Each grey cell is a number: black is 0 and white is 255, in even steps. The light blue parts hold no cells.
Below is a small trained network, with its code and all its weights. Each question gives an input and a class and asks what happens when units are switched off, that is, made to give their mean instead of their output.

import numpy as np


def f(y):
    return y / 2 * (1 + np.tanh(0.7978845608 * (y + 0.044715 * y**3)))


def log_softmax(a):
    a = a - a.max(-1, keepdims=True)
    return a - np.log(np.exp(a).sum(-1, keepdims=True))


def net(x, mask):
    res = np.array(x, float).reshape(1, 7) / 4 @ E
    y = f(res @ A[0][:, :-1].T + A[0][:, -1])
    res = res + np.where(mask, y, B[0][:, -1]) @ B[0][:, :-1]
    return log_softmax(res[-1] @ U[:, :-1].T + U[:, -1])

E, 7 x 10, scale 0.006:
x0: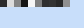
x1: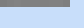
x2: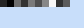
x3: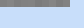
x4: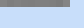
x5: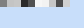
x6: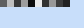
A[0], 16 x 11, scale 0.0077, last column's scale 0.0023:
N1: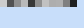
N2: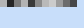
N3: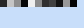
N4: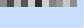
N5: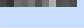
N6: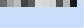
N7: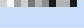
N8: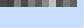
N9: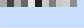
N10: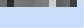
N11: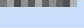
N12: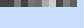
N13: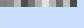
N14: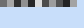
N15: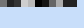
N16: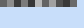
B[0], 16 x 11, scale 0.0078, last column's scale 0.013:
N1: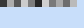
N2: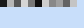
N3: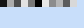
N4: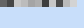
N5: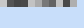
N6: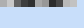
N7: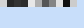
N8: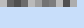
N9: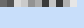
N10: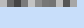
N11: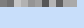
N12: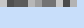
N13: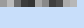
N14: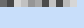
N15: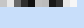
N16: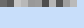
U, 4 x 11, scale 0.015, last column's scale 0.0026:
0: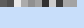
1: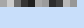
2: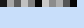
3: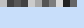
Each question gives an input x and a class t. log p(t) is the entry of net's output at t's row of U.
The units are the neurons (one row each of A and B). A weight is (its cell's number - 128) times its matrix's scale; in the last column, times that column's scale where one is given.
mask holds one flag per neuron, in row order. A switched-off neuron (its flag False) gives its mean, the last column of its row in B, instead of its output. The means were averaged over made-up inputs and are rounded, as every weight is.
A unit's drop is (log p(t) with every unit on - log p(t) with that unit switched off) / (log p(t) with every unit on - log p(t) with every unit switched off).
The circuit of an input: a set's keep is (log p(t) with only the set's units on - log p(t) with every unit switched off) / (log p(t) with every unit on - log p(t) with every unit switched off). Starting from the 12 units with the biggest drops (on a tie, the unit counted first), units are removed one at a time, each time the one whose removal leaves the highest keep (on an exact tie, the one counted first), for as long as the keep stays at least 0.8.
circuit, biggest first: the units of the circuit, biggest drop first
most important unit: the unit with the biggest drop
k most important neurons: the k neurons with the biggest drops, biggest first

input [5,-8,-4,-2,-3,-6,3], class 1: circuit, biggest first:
N15
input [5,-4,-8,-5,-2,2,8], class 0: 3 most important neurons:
N14; N11; N16
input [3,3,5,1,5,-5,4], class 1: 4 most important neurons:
N15; N7; N9; N4
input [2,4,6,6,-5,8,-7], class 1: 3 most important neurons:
N6; N13; N14
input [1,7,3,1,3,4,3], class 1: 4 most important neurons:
N6; N9; N4; N7
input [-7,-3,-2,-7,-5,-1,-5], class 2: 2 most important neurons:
N1; N2
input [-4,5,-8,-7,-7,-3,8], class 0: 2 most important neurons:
N14; N11
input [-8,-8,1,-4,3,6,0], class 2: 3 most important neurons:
N2; N1; N15
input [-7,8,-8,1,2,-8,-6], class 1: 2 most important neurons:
N15; N3
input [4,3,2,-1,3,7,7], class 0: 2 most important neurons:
N14; N15
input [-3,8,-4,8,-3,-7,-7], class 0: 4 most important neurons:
N9; N4; N6; N13
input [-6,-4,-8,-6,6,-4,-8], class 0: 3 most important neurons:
N9; N4; N5
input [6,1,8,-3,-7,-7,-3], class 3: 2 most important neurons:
N5; N8
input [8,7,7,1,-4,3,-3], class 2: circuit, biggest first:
N3
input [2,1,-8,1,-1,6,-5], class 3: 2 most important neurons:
N7; N15
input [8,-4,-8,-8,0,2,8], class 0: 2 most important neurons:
N14; N11
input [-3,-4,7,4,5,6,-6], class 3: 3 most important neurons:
N12; N15; N8
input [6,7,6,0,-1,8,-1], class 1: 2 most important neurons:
N6; N13
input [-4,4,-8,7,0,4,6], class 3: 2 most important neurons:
N7; N9
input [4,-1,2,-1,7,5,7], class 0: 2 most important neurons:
N14; N15
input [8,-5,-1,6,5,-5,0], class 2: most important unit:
N3
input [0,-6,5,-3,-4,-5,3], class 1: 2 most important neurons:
N15; N7
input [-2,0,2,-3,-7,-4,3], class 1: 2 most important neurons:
N15; N9
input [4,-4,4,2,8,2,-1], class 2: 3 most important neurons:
N3; N7; N15
